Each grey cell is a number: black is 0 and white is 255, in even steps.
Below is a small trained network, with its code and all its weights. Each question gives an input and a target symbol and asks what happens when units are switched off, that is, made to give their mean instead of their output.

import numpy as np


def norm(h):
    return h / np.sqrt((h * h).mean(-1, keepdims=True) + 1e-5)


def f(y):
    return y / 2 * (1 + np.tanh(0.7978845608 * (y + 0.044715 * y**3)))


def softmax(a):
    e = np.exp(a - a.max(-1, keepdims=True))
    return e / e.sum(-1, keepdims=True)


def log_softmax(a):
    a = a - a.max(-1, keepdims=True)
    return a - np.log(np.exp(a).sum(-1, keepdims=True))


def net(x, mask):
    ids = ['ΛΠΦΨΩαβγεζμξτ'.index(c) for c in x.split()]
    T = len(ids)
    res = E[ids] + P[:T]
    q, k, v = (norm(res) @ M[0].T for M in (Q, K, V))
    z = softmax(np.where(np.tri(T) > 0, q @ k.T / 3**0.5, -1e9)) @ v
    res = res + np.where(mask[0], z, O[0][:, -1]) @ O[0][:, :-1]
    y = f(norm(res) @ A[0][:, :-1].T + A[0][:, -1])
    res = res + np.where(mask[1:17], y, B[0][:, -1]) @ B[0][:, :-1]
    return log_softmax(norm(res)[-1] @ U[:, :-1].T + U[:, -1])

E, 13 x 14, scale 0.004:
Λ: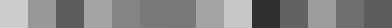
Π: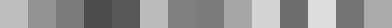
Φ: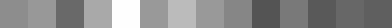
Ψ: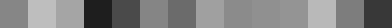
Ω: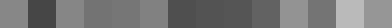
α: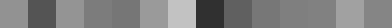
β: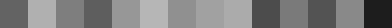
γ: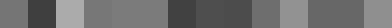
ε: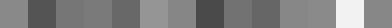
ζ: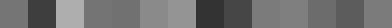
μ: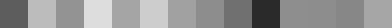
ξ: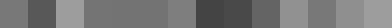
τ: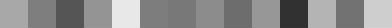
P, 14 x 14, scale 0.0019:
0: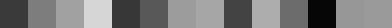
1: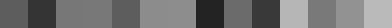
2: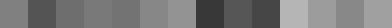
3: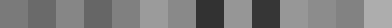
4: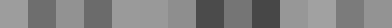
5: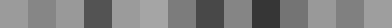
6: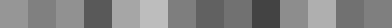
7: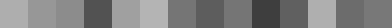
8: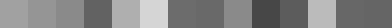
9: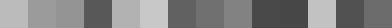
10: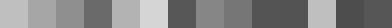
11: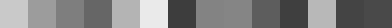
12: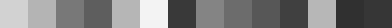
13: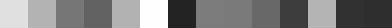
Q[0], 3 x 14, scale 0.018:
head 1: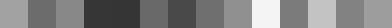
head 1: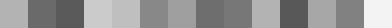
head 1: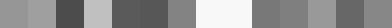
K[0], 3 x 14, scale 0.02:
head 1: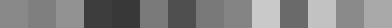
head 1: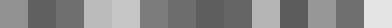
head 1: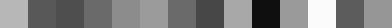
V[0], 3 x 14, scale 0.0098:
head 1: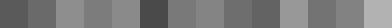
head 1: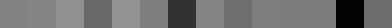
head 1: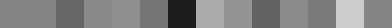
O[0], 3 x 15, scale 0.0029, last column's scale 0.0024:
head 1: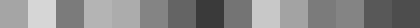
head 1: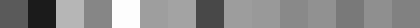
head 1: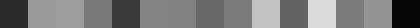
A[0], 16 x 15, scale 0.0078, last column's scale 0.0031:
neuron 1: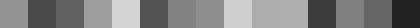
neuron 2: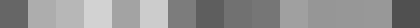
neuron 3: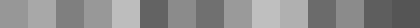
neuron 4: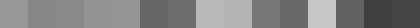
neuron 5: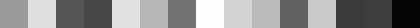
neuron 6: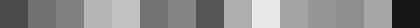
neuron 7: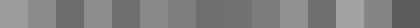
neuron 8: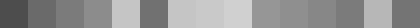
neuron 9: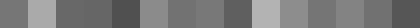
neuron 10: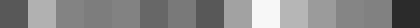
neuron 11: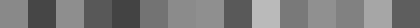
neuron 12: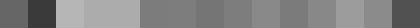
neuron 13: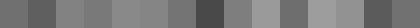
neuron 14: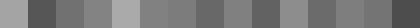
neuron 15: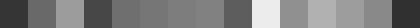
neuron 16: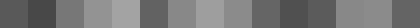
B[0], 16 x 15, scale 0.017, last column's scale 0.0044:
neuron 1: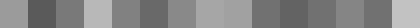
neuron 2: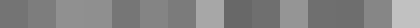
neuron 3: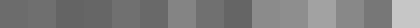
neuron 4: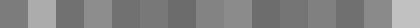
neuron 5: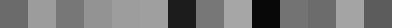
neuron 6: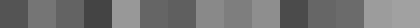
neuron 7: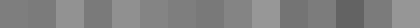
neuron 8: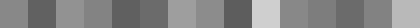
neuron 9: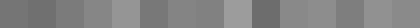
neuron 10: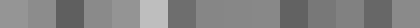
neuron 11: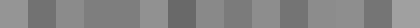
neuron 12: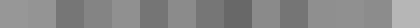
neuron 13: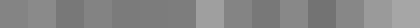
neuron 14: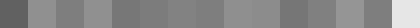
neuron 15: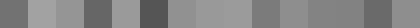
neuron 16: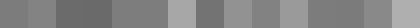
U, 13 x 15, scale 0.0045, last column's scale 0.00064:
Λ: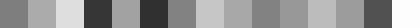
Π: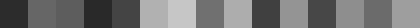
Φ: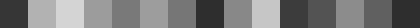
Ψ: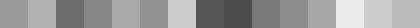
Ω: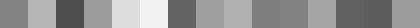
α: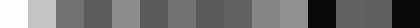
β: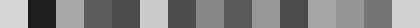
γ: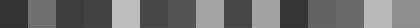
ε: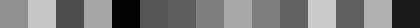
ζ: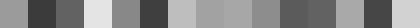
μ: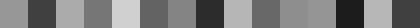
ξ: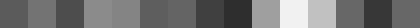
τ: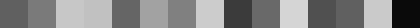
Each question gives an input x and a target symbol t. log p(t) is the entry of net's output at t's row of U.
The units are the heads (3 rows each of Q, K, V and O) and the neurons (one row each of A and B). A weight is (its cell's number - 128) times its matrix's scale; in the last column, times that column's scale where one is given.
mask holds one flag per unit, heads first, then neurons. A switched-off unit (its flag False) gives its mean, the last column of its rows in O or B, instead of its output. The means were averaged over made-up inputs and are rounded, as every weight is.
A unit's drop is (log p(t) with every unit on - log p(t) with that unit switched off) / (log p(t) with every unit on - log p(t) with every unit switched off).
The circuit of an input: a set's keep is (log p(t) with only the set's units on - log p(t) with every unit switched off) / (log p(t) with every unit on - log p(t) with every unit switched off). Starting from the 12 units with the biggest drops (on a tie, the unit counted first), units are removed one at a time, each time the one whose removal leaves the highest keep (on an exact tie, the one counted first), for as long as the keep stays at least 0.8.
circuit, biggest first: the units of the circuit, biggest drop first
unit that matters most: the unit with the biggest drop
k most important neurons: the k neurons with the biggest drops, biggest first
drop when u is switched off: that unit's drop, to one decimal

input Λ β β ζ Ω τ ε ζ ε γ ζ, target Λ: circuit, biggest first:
(head 1; neuron 15)
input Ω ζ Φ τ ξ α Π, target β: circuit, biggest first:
(head 1; neuron 8; neuron 11)
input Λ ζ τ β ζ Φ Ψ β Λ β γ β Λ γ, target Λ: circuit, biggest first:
(head 1; neuron 15; neuron 5)
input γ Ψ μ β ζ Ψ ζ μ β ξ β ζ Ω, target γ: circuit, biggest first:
(head 1; neuron 6)
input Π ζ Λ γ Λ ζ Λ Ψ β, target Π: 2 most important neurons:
(neuron 16; neuron 8)
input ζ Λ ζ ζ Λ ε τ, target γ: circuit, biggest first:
(head 1; neuron 6)
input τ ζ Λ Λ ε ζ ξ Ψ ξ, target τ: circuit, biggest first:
(head 1; neuron 5; neuron 2)
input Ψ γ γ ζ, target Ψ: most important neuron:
(neuron 12)
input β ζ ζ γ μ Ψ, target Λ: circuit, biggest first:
(head 1; neuron 15; neuron 8)
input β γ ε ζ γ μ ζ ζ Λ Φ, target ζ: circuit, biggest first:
(neuron 8; neuron 1)
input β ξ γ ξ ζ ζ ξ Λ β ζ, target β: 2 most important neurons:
(neuron 5; neuron 11)
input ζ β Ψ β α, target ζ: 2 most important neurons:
(neuron 1; neuron 5)
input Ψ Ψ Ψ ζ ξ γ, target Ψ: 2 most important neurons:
(neuron 12; neuron 5)
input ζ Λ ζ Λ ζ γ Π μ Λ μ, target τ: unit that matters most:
neuron 2
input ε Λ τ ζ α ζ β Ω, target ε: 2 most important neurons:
(neuron 5; neuron 9)
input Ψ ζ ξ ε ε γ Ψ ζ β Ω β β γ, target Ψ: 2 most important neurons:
(neuron 5; neuron 12)
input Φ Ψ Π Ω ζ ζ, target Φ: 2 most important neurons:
(neuron 5; neuron 14)
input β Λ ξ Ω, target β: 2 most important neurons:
(neuron 5; neuron 11)
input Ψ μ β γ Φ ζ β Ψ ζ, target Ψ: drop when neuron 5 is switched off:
0.2
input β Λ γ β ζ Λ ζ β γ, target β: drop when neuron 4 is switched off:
0.1
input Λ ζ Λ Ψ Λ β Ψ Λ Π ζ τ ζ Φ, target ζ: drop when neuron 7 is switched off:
0.0
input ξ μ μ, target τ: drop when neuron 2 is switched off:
0.2
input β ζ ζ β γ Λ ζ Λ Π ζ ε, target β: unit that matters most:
head 1
